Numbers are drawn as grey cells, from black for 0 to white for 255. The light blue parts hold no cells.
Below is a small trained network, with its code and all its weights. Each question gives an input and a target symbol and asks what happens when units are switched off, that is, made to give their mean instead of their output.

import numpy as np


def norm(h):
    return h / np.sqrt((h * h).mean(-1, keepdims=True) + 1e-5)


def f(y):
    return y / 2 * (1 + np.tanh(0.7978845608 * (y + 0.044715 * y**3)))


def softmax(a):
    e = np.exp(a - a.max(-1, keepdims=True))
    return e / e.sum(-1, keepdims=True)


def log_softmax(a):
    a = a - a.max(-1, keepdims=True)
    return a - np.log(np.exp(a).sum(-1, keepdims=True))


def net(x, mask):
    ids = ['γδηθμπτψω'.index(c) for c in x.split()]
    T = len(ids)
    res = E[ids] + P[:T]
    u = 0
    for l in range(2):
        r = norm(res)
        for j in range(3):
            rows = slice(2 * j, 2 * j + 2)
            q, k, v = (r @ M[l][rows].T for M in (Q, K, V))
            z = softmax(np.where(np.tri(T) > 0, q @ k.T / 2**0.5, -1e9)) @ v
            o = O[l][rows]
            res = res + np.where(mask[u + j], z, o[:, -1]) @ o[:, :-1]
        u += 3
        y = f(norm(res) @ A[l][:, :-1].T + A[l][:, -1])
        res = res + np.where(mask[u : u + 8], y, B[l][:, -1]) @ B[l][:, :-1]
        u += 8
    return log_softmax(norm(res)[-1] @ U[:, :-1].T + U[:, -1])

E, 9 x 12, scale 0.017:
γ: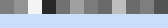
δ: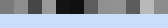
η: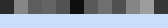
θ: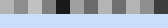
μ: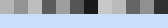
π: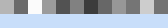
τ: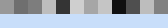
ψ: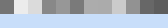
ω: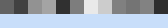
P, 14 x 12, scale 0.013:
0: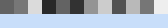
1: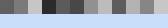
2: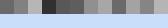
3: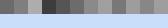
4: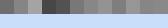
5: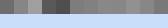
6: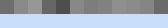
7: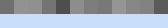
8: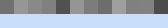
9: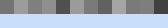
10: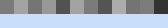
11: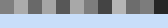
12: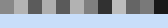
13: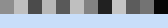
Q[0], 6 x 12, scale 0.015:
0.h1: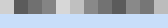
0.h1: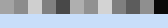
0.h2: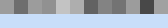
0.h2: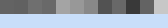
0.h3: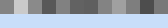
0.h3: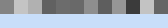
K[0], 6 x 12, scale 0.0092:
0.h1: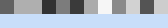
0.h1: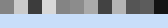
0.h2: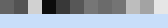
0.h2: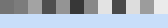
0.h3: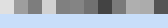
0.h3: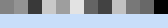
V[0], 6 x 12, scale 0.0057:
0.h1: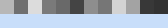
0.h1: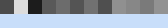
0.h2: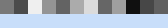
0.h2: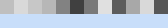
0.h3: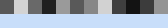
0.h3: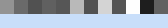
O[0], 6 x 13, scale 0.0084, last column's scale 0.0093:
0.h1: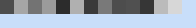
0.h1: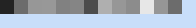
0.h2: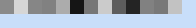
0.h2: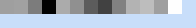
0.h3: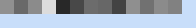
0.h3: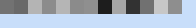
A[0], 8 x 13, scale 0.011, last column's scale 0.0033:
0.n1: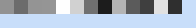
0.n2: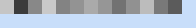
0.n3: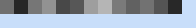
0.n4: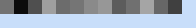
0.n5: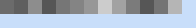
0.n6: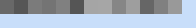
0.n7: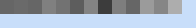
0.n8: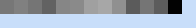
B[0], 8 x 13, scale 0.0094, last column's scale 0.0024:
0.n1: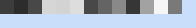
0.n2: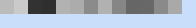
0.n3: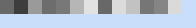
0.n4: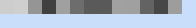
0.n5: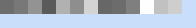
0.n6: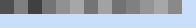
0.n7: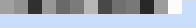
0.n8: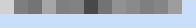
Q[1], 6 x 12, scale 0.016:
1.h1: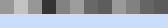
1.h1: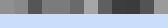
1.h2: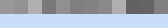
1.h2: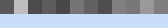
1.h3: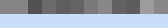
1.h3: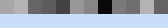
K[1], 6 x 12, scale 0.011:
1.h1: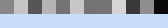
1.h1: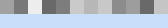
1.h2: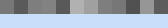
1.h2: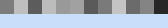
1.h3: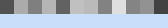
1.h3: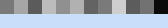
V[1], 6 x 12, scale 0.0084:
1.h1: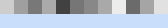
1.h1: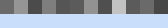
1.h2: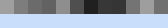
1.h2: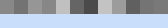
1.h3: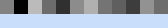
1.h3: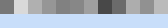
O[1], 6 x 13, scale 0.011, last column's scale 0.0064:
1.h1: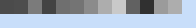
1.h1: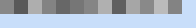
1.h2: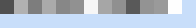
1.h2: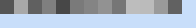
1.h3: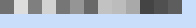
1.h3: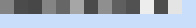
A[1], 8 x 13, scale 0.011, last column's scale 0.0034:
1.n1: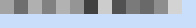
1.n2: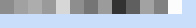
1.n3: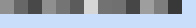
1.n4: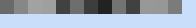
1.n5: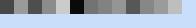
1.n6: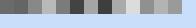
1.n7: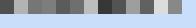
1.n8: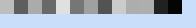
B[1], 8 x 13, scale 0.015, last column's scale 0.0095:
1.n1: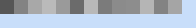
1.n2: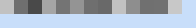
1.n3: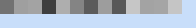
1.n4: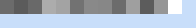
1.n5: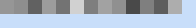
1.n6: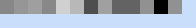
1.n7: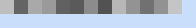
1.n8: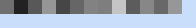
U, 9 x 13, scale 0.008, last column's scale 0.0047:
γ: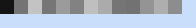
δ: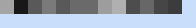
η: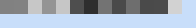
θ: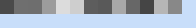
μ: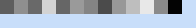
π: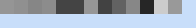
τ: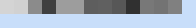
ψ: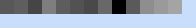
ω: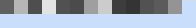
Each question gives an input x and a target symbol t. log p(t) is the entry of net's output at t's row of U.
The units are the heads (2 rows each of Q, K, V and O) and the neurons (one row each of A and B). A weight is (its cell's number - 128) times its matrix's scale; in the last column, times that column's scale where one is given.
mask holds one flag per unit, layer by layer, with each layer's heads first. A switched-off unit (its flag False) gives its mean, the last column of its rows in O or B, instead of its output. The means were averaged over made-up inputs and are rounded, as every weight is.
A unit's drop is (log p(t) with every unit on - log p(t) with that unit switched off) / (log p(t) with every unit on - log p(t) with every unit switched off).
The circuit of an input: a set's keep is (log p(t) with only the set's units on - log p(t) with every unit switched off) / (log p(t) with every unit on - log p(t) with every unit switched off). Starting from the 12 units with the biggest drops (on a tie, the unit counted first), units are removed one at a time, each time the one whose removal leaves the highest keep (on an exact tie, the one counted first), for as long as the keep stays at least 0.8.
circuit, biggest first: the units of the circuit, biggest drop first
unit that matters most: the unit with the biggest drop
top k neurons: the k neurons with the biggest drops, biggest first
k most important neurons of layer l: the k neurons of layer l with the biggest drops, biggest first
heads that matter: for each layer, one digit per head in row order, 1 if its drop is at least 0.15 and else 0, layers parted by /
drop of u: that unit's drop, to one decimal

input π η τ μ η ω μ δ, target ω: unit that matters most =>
0.n3
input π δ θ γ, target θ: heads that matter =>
001 / 000
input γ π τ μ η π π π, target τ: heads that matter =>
101 / 000
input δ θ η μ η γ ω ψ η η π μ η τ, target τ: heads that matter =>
100 / 000
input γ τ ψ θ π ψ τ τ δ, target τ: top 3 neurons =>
0.n5, 1.n3, 1.n5
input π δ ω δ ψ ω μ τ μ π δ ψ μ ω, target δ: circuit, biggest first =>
1.h2, 0.n3, 0.h2
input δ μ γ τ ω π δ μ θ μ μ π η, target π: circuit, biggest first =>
1.n7, 1.h3
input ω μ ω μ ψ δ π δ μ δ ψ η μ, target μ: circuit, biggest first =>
0.h1, 1.h2
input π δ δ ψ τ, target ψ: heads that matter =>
000 / 001
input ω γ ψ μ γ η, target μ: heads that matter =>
110 / 010
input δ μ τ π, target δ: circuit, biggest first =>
0.h1, 1.n8
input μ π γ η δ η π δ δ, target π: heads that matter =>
010 / 001
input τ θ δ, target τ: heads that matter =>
100 / 000
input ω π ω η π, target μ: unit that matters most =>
1.n2
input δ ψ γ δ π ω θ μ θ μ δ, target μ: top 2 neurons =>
1.n7, 0.n7
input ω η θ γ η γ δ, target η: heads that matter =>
110 / 000
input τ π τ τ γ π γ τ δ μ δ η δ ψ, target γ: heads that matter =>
100 / 100
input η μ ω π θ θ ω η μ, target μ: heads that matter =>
000 / 100
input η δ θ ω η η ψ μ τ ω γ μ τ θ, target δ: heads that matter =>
101 / 000
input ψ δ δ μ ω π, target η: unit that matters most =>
1.h2
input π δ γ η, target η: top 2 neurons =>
1.n6, 0.n4
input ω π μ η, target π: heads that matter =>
010 / 000
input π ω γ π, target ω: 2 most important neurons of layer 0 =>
0.n5, 0.n8
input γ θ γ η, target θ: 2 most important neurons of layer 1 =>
1.n5, 1.n3
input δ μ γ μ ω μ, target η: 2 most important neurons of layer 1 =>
1.n1, 1.n7
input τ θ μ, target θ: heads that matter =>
011 / 000
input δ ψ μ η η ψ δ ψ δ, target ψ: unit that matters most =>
1.h3
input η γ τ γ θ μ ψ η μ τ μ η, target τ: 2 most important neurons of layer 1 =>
1.n6, 1.n5
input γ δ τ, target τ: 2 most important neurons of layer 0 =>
0.n2, 0.n4
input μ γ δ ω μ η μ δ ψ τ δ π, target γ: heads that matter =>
001 / 100
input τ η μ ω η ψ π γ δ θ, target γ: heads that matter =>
000 / 100
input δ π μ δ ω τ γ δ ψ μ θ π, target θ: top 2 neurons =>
1.n4, 0.n1
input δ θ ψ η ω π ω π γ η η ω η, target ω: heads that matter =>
000 / 000
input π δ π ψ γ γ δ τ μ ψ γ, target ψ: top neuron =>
1.n4
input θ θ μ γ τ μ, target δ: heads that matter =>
100 / 000
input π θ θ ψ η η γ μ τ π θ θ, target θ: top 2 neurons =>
0.n1, 1.n4
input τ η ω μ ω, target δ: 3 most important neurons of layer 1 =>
1.n8, 1.n1, 1.n4
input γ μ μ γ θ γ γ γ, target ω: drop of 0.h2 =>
0.3
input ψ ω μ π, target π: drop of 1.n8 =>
0.0
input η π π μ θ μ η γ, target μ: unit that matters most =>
0.h1
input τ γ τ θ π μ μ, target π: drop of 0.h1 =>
0.6
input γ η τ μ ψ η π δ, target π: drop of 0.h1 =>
0.1
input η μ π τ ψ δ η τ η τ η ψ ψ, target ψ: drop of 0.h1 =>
0.2
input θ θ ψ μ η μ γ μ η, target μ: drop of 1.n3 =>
0.1
